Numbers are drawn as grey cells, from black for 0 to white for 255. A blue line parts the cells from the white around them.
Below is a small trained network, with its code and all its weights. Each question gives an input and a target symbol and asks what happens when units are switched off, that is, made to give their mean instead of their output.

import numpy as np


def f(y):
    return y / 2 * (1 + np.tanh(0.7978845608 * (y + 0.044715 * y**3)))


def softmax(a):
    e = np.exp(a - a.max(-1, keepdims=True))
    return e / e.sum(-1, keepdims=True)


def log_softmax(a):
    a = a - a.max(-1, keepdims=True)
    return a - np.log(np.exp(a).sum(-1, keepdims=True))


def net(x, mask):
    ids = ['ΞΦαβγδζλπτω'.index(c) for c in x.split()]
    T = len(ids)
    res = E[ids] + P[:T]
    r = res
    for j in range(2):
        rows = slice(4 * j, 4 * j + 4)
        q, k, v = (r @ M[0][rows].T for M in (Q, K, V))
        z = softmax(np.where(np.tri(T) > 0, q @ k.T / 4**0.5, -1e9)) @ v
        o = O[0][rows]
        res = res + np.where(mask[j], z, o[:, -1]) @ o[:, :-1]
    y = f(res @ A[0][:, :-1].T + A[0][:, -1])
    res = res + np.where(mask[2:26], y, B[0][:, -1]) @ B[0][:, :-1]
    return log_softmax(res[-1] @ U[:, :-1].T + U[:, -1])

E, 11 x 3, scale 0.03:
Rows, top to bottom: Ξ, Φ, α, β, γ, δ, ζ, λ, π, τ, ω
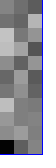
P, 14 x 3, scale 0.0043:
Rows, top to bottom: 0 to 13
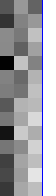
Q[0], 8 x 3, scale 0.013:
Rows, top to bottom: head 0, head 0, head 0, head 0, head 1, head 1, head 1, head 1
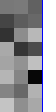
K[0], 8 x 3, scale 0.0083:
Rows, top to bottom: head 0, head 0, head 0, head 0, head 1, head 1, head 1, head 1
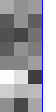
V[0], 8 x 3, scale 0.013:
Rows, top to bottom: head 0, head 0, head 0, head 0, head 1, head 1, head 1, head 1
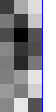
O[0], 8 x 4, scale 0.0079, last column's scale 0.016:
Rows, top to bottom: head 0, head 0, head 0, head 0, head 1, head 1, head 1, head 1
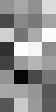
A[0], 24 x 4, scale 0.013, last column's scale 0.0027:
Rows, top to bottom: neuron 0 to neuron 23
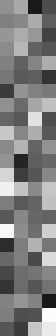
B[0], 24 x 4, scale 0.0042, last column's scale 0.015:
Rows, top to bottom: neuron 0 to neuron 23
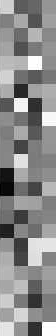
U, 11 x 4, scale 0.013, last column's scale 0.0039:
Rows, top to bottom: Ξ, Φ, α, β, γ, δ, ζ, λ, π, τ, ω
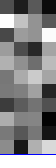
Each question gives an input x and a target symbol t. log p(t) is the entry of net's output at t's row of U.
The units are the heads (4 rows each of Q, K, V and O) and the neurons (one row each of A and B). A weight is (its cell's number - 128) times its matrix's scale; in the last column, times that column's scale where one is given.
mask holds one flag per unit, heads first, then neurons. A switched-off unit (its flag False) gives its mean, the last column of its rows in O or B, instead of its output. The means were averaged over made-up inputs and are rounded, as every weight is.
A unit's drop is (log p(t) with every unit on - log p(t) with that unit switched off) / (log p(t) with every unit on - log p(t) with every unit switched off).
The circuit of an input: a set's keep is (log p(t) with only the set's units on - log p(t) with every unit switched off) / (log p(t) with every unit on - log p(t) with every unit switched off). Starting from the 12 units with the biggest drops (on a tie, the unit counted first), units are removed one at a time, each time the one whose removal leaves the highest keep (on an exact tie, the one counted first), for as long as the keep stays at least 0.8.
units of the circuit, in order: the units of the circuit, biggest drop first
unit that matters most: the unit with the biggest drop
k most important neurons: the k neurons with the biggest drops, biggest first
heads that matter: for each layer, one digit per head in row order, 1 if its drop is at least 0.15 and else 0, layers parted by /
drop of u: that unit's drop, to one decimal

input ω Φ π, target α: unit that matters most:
neuron 12
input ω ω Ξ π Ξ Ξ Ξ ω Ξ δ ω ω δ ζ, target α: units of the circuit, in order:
[neuron 23; head 1]
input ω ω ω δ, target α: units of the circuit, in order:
[neuron 23; head 1]
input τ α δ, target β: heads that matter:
11
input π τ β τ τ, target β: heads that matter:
11
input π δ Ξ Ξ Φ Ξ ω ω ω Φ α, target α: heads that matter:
00
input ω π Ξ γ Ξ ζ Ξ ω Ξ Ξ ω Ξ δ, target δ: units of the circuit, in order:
[neuron 23; head 1]
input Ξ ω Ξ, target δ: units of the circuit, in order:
[head 1; neuron 23]
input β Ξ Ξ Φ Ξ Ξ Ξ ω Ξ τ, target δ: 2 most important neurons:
[neuron 23; neuron 8]
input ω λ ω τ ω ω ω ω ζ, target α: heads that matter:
00
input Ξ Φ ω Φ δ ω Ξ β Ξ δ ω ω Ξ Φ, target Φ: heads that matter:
00
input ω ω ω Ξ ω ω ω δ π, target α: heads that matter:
00
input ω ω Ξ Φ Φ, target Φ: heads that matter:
10
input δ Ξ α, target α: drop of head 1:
0.1
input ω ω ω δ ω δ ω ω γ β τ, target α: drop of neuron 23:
0.2
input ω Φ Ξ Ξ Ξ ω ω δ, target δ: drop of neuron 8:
0.2
